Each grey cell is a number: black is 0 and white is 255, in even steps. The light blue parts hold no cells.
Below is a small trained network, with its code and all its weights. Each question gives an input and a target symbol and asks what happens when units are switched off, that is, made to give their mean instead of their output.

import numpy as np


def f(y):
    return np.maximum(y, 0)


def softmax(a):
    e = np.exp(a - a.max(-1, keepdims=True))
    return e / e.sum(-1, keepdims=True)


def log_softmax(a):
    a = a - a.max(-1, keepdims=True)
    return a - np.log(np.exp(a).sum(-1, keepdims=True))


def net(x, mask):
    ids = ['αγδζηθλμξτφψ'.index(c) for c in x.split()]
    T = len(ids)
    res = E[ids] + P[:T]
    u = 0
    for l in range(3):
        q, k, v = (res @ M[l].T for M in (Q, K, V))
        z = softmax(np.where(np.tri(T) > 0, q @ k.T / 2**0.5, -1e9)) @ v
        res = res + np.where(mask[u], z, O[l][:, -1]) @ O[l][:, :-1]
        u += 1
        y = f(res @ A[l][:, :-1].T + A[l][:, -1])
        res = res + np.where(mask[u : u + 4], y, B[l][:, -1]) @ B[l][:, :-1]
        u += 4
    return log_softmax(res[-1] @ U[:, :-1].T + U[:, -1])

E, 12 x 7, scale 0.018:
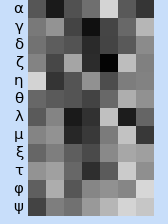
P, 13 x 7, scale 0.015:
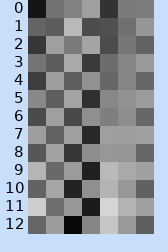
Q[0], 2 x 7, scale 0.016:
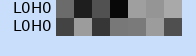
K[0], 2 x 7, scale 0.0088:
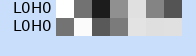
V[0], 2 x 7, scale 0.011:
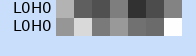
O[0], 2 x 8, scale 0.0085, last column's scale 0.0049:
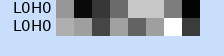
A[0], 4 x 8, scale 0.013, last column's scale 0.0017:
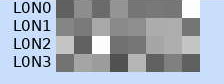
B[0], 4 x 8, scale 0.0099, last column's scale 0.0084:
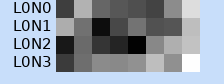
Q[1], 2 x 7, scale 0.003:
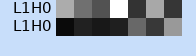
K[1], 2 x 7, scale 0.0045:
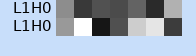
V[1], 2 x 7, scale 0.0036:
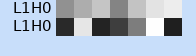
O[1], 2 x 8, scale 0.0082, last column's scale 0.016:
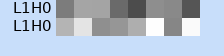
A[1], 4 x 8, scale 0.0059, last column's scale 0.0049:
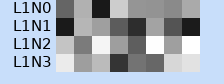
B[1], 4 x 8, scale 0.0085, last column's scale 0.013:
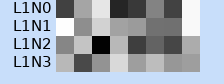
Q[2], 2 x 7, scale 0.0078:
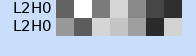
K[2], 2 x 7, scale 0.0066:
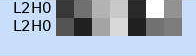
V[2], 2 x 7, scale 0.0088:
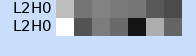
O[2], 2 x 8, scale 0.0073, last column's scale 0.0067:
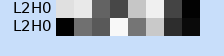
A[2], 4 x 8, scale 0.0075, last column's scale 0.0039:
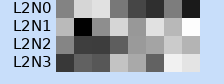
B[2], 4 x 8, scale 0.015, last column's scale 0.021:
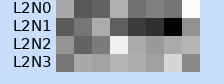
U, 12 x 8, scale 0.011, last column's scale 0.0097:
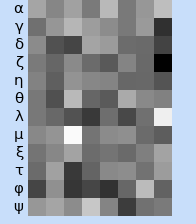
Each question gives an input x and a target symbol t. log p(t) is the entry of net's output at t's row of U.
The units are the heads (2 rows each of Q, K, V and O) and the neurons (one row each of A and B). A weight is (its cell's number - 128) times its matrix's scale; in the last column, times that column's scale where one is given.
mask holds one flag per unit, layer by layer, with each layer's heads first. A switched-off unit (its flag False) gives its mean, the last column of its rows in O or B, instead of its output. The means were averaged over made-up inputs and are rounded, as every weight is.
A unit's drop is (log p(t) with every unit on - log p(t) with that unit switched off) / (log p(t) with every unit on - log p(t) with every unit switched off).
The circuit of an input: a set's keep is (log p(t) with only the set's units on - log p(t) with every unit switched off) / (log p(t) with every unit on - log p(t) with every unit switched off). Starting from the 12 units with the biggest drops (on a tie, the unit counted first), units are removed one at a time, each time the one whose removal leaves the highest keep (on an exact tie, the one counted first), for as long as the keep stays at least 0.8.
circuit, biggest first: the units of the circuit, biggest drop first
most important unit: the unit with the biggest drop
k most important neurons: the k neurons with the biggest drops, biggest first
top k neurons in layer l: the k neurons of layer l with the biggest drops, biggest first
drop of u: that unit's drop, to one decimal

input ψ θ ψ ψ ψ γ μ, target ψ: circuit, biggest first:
[L0H0; L1N1]
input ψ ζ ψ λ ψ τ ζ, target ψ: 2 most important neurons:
[L1N1; L1N2]
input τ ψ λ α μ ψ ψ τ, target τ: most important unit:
L1N2
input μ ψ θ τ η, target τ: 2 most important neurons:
[L1N1; L2N0]
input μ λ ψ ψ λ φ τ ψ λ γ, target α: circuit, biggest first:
[L2H0; L1N3]
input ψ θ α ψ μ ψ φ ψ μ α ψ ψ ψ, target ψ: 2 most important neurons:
[L2N0; L1N0]
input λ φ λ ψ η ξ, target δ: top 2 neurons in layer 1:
[L1N0; L1N1]
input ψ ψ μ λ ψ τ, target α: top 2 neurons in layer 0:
[L0N2; L0N3]
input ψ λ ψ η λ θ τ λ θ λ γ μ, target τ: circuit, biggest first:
[L1N2; L2H0]
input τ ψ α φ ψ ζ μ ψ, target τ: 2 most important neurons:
[L1N2; L0N0]
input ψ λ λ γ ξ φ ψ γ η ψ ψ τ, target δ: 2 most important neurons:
[L2N2; L1N0]
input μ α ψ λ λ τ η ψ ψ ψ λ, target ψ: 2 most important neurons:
[L2N0; L1N0]
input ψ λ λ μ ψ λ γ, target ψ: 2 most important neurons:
[L2N0; L1N1]
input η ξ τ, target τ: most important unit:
L2H0
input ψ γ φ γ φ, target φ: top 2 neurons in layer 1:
[L1N0; L1N1]
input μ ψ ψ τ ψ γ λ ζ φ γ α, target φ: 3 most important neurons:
[L1N1; L1N0; L2N2]
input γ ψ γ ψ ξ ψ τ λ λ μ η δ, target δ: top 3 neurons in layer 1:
[L1N0; L1N2; L1N1]
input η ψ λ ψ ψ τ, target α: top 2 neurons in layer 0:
[L0N2; L0N0]
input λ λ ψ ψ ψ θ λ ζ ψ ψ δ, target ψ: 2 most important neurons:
[L1N0; L2N0]
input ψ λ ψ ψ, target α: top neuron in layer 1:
[L1N0]
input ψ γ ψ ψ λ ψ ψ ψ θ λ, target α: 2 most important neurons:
[L1N0; L2N2]
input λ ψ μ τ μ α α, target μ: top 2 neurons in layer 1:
[L1N2; L1N0]
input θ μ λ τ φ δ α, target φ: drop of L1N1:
0.3
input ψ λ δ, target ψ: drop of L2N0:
0.2
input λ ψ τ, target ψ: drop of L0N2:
0.1
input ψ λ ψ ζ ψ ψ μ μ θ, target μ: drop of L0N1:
0.1
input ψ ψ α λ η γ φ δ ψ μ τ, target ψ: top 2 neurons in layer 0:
[L0N2; L0N1]
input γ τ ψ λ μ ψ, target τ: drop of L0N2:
0.0
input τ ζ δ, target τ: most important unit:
L2H0
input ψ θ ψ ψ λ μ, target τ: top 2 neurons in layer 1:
[L1N2; L1N0]
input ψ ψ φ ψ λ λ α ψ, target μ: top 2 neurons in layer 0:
[L0N3; L0N1]
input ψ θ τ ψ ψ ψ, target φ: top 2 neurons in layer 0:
[L0N1; L0N2]
